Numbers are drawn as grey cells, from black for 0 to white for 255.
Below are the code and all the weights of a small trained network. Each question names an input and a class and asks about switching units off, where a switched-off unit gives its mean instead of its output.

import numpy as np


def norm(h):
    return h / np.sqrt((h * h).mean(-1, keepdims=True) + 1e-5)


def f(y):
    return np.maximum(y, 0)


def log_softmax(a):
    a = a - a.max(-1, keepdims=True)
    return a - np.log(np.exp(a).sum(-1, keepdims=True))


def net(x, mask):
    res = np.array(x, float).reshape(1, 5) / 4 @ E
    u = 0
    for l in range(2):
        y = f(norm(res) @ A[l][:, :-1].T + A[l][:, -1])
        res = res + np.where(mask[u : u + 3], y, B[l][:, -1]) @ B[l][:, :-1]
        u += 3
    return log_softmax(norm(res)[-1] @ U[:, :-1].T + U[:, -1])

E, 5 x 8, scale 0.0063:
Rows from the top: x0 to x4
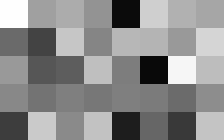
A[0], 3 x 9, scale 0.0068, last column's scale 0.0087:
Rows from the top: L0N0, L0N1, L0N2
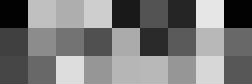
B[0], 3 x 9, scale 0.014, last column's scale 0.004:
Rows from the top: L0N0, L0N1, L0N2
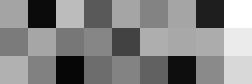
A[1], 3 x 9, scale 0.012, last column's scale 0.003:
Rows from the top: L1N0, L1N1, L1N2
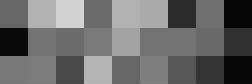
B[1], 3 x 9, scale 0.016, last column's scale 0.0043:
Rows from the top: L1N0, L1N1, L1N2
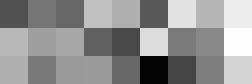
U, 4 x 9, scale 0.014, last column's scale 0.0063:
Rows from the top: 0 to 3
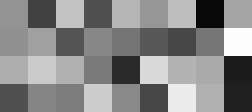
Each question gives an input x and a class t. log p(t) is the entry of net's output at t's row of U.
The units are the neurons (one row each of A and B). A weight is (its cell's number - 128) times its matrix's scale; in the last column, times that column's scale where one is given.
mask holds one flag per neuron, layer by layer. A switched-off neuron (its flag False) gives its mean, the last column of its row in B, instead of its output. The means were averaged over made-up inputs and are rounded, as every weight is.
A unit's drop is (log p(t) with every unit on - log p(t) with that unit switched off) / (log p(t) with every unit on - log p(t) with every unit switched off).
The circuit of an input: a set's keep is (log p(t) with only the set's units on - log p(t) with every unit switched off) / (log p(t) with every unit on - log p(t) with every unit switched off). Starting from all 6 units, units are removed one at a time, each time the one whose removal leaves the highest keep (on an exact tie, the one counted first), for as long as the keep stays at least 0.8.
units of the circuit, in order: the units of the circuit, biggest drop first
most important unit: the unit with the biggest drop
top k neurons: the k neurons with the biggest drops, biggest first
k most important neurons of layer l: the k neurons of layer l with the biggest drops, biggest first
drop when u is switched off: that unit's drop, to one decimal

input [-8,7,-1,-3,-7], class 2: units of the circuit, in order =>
L1N1; L0N0
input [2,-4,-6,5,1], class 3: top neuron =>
L1N0
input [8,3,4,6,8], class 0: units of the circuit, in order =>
L0N0; L0N1
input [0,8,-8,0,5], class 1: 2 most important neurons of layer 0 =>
L0N2; L0N1
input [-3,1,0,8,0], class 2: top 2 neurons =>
L1N0; L1N2
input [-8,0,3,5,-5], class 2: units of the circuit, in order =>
L1N1; L0N0
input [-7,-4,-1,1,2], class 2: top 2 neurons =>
L1N1; L0N2
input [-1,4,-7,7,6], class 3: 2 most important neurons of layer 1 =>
L1N0; L1N1
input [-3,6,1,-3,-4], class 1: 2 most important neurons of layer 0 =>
L0N2; L0N0
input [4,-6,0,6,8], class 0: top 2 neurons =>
L0N0; L0N2
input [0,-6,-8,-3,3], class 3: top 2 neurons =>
L1N0; L0N2
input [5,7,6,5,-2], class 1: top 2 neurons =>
L0N2; L1N0
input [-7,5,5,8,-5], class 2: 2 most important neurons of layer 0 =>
L0N0; L0N1
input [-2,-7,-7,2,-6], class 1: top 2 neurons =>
L0N0; L1N2
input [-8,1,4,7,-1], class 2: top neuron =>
L1N1
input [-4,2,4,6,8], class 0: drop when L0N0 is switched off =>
1.1
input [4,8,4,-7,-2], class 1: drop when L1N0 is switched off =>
0.1
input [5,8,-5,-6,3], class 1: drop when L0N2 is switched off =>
1.0
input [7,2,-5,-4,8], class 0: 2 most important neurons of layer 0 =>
L0N0; L0N1
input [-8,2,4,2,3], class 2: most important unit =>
L1N1
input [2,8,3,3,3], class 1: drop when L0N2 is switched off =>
0.8
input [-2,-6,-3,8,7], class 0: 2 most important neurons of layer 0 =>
L0N0; L0N2
